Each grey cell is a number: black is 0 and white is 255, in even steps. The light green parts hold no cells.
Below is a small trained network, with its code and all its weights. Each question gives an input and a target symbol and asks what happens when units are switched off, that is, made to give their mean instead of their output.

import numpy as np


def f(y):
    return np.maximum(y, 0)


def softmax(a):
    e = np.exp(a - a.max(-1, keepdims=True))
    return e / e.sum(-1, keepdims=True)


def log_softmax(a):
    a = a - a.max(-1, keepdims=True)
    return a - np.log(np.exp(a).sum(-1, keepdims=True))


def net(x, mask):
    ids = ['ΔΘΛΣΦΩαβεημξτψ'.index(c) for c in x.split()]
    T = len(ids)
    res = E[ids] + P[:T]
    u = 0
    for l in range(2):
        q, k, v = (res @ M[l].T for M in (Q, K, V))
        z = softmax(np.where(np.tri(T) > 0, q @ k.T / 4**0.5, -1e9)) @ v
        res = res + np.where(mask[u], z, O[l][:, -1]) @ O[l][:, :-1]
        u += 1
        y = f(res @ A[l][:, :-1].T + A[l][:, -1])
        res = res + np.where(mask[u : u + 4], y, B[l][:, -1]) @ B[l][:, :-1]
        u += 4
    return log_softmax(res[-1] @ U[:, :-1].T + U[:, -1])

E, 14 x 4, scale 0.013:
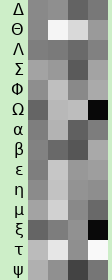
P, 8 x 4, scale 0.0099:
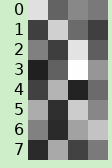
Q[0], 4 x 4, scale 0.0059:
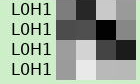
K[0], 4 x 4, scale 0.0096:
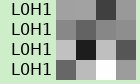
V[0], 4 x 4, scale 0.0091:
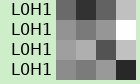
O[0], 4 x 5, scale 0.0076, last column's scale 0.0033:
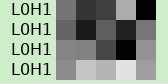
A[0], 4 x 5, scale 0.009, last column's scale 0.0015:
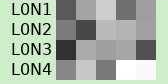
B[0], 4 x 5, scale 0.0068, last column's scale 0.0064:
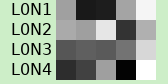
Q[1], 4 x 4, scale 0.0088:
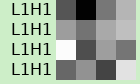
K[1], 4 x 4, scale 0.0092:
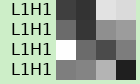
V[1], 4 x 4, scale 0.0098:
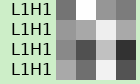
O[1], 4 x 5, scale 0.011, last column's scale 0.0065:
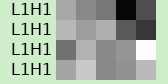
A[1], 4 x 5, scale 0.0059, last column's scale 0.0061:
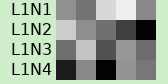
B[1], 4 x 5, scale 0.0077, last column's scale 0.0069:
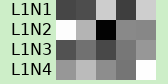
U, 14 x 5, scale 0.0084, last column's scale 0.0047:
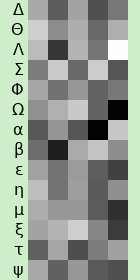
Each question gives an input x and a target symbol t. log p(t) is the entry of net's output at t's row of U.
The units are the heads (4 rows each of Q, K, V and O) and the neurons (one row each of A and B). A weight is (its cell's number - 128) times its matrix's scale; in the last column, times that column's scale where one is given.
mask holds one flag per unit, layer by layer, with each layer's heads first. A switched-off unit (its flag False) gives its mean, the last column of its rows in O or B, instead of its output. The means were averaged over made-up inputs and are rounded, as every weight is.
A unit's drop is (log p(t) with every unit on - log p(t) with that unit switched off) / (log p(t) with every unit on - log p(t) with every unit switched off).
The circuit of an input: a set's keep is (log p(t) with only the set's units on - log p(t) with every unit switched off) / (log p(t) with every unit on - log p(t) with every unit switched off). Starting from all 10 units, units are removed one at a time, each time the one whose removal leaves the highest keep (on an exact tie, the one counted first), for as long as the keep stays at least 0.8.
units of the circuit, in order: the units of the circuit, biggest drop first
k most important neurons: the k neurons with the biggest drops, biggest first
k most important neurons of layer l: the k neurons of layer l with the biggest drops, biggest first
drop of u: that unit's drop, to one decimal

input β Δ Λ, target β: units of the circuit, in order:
L0H1, L1H1
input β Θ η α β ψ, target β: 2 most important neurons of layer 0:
L0N4, L0N2
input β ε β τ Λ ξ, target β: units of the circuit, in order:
L0H1, L1H1
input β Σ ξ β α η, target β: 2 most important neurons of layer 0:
L0N4, L0N2
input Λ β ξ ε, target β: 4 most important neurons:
L0N1, L0N3, L1N4, L1N1
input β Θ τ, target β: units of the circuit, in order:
L1H1, L0H1
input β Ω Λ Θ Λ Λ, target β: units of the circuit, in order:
L0H1, L1H1, L0N2
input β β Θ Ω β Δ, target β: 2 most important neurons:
L0N4, L0N2
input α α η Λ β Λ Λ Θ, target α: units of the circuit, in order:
L1H1
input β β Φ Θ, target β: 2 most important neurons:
L1N4, L1N1
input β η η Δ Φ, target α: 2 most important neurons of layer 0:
L0N4, L0N1
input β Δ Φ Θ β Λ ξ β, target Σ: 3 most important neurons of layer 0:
L0N1, L0N2, L0N3
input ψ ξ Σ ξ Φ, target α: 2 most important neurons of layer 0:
L0N4, L0N3
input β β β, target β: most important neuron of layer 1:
L1N1
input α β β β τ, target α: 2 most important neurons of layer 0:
L0N4, L0N1
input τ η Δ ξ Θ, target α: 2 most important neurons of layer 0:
L0N4, L0N3
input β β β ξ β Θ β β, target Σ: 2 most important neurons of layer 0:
L0N2, L0N1
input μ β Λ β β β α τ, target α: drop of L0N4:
0.6
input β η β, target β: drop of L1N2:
0.0
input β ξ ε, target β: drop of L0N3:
-0.1
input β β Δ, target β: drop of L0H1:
0.9
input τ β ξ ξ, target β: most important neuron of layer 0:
L0N1
